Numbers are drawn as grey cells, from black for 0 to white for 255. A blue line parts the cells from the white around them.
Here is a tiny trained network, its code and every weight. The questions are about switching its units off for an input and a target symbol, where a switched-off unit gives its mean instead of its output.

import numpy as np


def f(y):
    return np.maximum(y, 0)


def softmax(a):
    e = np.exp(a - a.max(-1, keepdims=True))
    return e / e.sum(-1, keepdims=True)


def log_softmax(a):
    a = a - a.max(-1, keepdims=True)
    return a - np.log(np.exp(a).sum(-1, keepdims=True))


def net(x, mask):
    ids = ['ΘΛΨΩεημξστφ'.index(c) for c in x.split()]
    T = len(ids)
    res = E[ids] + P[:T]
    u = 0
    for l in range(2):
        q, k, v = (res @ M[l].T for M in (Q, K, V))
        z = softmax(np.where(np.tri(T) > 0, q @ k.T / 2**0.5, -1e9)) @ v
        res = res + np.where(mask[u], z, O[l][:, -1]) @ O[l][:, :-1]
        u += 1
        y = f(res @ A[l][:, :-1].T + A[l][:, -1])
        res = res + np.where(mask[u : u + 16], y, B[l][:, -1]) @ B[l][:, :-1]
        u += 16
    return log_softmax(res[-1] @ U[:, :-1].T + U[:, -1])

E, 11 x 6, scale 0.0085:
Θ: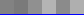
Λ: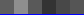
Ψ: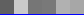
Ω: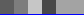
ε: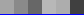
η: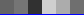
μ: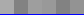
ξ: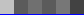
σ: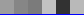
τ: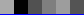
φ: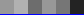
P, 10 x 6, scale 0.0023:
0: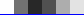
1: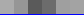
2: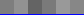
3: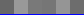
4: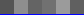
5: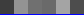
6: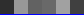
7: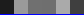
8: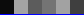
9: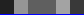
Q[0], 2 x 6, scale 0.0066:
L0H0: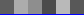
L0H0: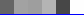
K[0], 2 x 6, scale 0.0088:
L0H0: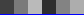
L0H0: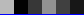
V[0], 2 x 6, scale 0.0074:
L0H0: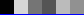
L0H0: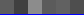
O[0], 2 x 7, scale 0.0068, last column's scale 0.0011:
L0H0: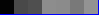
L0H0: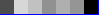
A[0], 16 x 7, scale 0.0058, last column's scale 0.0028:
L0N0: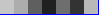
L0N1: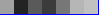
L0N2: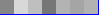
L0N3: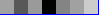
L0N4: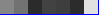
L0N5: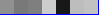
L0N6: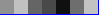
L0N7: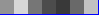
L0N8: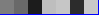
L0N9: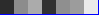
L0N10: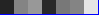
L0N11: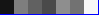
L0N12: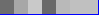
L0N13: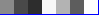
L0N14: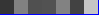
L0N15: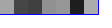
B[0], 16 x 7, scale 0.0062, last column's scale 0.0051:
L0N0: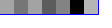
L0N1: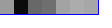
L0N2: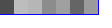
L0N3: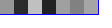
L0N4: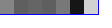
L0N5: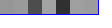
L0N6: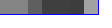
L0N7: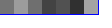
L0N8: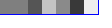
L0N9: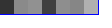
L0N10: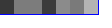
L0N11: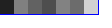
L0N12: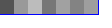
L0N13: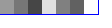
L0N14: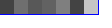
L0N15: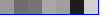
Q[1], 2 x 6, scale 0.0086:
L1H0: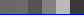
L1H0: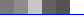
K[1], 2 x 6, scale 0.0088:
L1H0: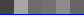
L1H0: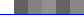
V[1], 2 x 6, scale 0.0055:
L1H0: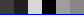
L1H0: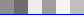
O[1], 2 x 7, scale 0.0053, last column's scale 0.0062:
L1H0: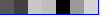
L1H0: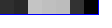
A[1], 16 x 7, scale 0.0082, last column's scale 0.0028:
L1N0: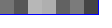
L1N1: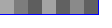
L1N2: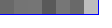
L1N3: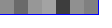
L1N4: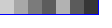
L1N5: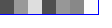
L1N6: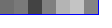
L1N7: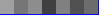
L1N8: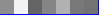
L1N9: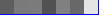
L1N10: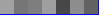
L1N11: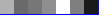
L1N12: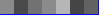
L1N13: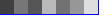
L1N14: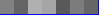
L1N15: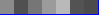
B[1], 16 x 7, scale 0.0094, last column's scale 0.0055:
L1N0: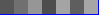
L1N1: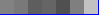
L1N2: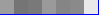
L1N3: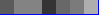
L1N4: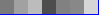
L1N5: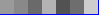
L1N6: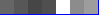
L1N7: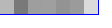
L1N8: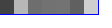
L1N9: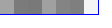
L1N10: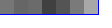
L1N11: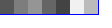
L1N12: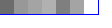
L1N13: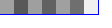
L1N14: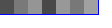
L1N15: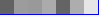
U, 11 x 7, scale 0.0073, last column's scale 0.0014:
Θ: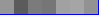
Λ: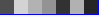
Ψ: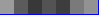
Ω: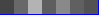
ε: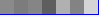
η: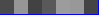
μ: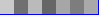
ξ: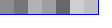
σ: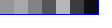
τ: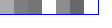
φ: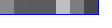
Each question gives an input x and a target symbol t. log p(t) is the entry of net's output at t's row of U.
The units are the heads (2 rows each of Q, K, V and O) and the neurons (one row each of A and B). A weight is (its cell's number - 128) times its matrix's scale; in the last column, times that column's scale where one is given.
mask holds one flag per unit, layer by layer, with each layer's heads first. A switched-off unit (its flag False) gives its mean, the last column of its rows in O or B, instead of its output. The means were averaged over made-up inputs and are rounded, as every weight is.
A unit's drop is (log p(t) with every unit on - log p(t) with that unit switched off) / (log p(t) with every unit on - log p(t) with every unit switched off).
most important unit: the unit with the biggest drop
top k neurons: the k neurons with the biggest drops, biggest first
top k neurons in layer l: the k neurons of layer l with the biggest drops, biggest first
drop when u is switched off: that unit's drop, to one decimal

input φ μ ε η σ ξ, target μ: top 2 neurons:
[L1N7 L1N4]
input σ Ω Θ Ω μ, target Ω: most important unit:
L1H0
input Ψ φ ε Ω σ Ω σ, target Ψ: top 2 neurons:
[L0N5 L1N10]
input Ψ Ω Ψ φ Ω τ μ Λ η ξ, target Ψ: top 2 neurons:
[L0N14 L0N11]
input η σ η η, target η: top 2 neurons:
[L1N6 L1N8]
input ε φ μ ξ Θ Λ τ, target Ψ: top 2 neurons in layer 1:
[L1N10 L1N1]
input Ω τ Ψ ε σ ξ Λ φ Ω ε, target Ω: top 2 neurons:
[L0N9 L0N12]
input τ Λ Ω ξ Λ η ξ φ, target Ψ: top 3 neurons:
[L0N14 L0N11 L0N7]
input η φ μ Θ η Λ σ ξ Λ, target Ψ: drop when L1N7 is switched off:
-0.1
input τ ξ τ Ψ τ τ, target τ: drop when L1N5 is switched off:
-0.1
